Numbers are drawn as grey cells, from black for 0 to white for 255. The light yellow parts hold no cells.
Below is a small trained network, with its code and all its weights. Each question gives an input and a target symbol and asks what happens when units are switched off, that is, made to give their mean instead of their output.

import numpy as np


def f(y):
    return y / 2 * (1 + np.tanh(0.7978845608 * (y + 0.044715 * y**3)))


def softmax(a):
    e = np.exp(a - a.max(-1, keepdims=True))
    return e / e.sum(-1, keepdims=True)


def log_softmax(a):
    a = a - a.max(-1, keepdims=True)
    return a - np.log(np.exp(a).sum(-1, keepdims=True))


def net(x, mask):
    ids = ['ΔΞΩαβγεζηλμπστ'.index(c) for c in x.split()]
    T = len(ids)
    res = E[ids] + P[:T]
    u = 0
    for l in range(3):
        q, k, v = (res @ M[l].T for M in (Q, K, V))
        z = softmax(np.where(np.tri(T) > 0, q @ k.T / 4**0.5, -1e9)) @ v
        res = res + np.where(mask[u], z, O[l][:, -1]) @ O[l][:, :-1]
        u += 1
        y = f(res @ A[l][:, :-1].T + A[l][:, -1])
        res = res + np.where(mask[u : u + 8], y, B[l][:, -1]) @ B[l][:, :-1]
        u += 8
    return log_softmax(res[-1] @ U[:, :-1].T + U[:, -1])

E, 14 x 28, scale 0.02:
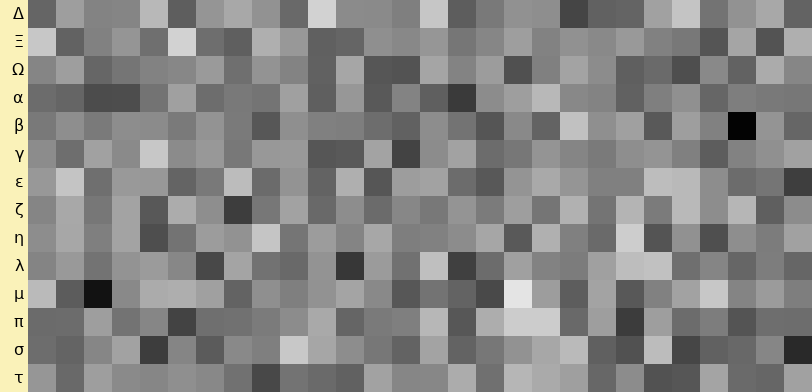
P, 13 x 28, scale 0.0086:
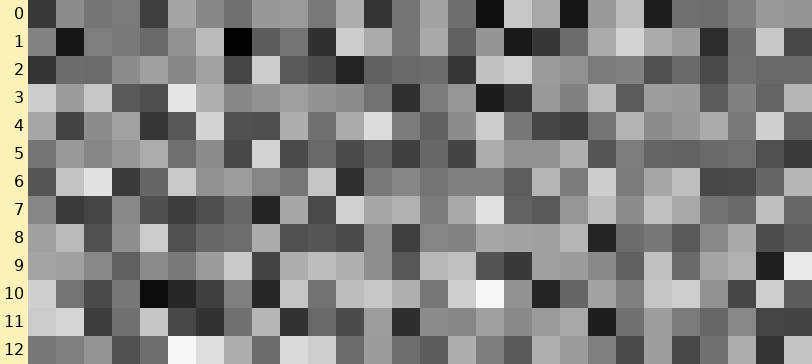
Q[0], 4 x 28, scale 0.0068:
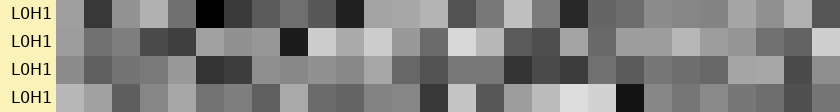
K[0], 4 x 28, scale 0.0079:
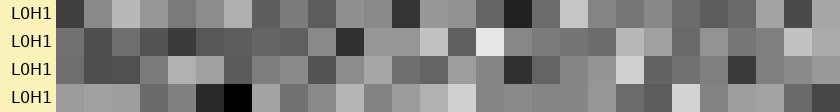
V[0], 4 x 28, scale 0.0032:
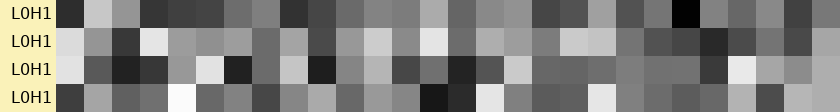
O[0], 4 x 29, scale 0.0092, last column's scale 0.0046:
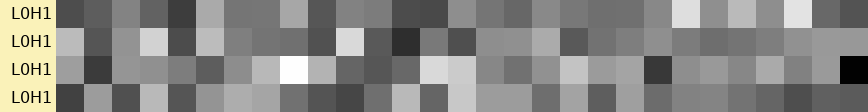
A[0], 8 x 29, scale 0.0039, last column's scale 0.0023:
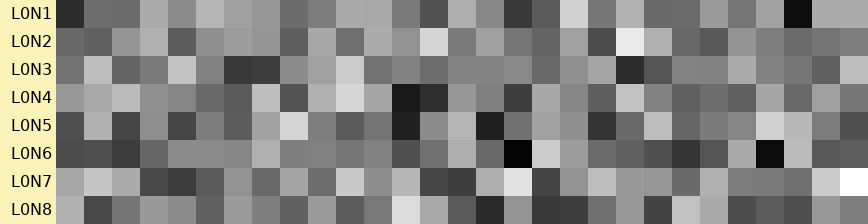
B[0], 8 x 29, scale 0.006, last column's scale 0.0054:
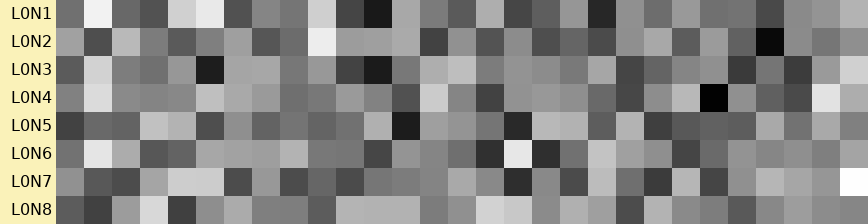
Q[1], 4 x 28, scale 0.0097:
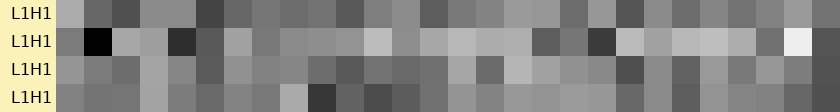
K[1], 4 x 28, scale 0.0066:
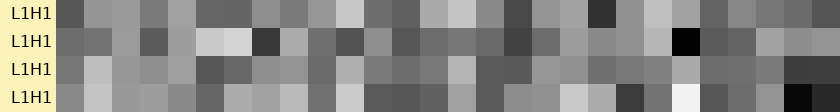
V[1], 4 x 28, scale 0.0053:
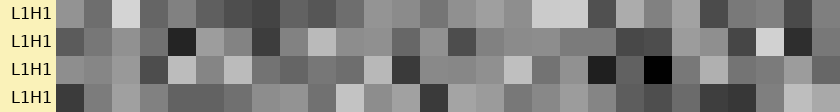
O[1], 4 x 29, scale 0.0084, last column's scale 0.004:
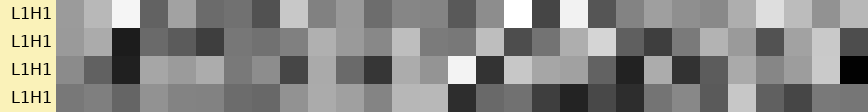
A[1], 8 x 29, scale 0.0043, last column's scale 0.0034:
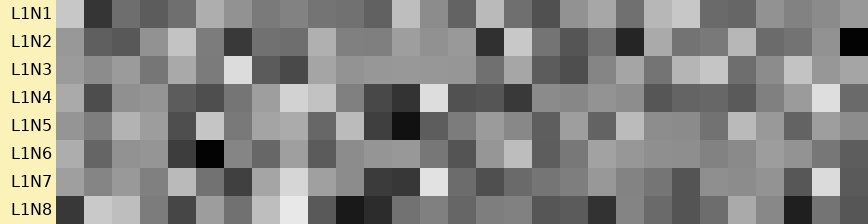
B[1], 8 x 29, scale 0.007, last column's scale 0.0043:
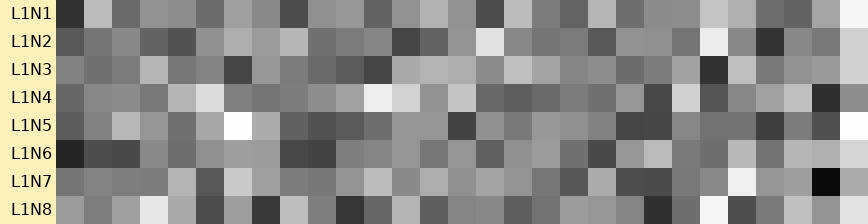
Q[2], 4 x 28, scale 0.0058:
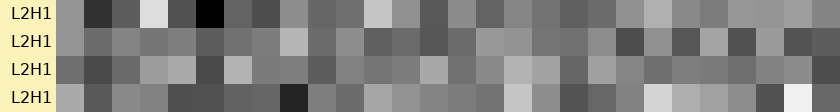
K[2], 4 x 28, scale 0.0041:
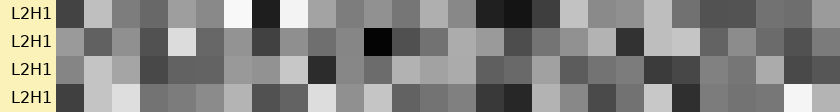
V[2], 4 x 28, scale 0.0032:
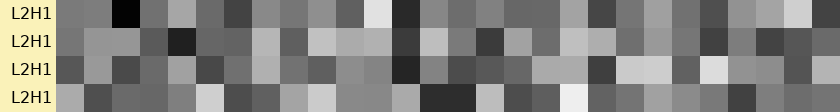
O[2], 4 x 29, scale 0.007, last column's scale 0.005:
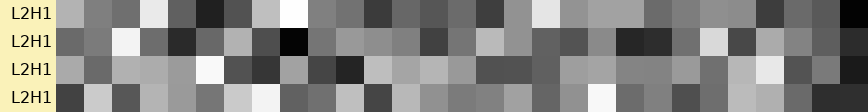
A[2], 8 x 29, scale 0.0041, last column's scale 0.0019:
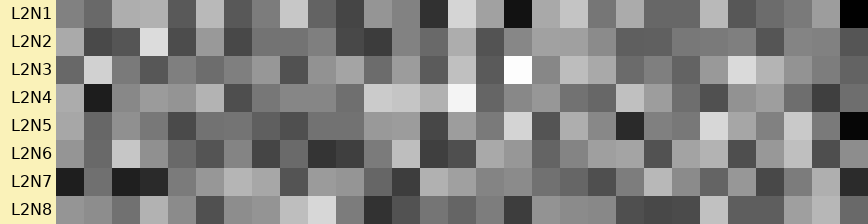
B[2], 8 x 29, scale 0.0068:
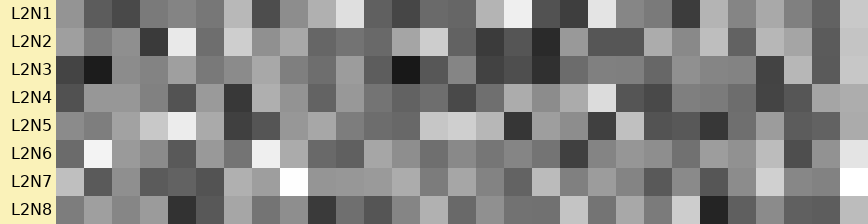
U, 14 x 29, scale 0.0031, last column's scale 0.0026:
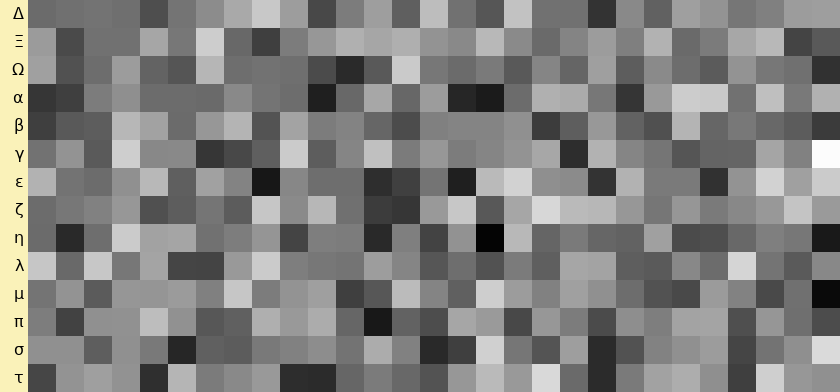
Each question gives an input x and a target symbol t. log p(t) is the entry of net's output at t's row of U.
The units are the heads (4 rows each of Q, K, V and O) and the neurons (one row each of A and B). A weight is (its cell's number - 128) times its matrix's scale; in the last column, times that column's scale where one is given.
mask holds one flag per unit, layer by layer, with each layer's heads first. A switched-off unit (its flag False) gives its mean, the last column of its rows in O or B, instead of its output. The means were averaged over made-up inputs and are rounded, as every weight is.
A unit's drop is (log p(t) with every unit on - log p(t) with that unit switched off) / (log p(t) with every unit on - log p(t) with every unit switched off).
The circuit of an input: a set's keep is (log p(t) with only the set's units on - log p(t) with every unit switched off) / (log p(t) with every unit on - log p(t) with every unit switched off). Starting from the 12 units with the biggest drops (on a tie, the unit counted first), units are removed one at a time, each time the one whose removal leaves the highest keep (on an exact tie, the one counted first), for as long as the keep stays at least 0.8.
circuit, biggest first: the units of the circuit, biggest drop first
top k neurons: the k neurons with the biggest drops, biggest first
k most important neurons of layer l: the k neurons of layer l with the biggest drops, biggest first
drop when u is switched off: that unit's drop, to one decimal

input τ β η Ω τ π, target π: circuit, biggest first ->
L1H1, L2N3, L1N2
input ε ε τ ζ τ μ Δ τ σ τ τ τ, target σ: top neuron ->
L0N3
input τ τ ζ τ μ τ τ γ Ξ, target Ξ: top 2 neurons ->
L1N7, L1N4
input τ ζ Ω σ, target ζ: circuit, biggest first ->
L1H1, L2N1
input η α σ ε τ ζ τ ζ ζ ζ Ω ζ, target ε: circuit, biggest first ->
L1H1, L0H1
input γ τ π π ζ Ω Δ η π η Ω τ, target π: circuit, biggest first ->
L1H1, L2N3, L1N2, L2N5
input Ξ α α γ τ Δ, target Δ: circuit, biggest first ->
L1H1, L1N2, L2N7
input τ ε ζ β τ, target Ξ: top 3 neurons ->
L1N8, L0N6, L1N5
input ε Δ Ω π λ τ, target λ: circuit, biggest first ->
L0H1, L1H1, L2N6
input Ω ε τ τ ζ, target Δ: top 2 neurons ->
L1N8, L2N7
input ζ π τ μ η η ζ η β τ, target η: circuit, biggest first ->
L1H1, L0H1, L0N7
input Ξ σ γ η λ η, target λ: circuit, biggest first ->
L1H1, L0H1
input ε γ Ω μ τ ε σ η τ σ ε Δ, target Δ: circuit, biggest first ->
L0N3, L1H1, L1N2, L2N7
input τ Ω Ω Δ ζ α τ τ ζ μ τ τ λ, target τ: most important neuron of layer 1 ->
L1N5
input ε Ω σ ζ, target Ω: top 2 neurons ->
L2N8, L0N1
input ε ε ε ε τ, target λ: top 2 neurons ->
L2N5, L2N6
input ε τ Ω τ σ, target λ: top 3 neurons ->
L2N5, L2N6, L2N2
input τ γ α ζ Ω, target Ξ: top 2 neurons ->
L1N8, L0N6
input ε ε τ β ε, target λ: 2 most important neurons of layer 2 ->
L2N5, L2N6
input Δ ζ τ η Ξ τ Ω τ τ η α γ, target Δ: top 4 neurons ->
L0N3, L0N4, L0N1, L1N2
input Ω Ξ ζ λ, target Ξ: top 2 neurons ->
L1N4, L1N7
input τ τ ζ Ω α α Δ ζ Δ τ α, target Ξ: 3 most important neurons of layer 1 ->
L1N8, L1N5, L1N6
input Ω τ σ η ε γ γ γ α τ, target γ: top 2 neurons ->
L0N1, L0N2
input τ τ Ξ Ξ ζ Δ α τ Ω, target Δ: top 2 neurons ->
L1N2, L2N7
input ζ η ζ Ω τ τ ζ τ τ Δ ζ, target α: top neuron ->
L2N3
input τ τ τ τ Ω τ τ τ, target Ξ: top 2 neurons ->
L1N8, L0N6
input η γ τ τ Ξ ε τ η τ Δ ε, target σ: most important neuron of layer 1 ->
L1N4
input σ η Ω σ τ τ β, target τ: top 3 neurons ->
L1N5, L0N6, L1N8
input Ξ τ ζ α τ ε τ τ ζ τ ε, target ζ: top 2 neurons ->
L1N4, L1N7
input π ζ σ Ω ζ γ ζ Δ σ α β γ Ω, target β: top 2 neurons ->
L1N8, L2N1
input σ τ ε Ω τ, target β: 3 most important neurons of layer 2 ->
L2N5, L2N6, L2N3
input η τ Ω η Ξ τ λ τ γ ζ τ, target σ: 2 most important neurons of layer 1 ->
L1N4, L1N1
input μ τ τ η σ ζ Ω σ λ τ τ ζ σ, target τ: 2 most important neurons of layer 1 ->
L1N5, L1N8
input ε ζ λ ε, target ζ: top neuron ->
L2N1
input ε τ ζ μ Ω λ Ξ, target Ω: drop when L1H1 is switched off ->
0.3
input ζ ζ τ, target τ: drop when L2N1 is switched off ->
0.1
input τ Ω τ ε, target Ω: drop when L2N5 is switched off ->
0.0
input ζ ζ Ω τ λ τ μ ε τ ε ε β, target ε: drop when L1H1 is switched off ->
0.6
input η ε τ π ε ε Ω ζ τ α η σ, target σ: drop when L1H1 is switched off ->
0.7
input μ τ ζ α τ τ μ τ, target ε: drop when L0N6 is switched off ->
0.1
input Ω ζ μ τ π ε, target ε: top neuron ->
L0N3
